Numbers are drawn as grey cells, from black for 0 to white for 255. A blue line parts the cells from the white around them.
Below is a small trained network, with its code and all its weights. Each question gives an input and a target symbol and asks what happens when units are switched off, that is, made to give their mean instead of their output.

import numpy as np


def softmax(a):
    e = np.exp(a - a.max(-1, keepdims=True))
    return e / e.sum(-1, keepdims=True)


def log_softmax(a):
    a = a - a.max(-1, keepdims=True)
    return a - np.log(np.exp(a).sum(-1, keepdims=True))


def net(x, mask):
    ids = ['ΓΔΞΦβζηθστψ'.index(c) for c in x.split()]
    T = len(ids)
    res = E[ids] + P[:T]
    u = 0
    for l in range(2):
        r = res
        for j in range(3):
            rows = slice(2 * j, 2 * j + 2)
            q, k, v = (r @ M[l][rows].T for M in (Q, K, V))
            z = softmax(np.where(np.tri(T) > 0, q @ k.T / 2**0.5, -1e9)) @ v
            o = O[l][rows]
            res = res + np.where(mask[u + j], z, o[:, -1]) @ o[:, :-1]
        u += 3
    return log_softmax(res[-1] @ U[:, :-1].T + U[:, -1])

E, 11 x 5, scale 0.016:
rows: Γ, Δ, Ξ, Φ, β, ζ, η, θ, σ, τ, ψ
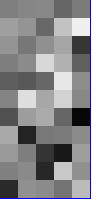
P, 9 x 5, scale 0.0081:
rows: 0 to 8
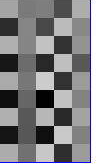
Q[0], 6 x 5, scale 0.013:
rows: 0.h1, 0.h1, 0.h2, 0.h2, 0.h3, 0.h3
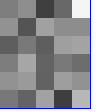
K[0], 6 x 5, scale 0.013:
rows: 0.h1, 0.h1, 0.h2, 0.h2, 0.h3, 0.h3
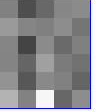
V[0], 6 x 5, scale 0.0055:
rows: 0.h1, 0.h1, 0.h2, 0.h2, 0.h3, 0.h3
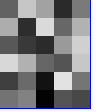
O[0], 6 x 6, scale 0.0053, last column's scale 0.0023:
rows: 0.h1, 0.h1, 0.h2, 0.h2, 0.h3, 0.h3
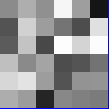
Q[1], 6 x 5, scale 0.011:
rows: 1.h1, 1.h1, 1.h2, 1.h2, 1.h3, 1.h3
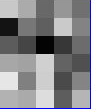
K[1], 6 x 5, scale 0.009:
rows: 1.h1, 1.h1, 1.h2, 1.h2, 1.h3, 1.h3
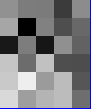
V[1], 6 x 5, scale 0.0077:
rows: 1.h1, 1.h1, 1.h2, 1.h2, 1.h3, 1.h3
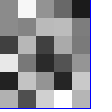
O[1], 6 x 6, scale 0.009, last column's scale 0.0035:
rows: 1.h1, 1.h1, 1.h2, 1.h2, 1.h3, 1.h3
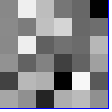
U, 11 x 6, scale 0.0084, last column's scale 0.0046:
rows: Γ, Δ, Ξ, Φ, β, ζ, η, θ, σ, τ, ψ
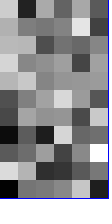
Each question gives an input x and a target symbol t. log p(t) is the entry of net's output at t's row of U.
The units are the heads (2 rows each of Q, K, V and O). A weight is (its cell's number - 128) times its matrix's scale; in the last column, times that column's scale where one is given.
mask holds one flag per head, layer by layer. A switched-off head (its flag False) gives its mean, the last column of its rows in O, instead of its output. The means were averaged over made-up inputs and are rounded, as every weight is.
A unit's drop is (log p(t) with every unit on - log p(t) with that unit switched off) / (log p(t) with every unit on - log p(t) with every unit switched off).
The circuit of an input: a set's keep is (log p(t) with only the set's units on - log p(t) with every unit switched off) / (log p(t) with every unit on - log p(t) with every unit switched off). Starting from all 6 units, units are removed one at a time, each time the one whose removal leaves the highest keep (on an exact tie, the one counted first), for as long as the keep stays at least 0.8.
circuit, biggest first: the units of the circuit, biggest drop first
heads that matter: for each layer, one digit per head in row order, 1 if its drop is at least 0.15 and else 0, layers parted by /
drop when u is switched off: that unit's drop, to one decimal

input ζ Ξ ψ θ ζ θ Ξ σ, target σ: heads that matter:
000 / 001
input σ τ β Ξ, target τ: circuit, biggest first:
(0.h3; 1.h1)
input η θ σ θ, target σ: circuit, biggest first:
(1.h3; 0.h3; 0.h1)
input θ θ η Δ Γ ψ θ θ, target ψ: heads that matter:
000 / 001
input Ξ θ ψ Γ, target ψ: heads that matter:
001 / 001
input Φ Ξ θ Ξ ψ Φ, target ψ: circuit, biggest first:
(1.h3)
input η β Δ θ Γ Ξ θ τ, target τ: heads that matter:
001 / 010
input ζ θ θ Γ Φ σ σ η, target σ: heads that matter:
000 / 001
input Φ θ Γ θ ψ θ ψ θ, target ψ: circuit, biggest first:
(1.h3; 0.h3; 0.h2)
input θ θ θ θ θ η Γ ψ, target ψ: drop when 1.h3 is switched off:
1.4
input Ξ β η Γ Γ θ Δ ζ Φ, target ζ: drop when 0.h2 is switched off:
0.0
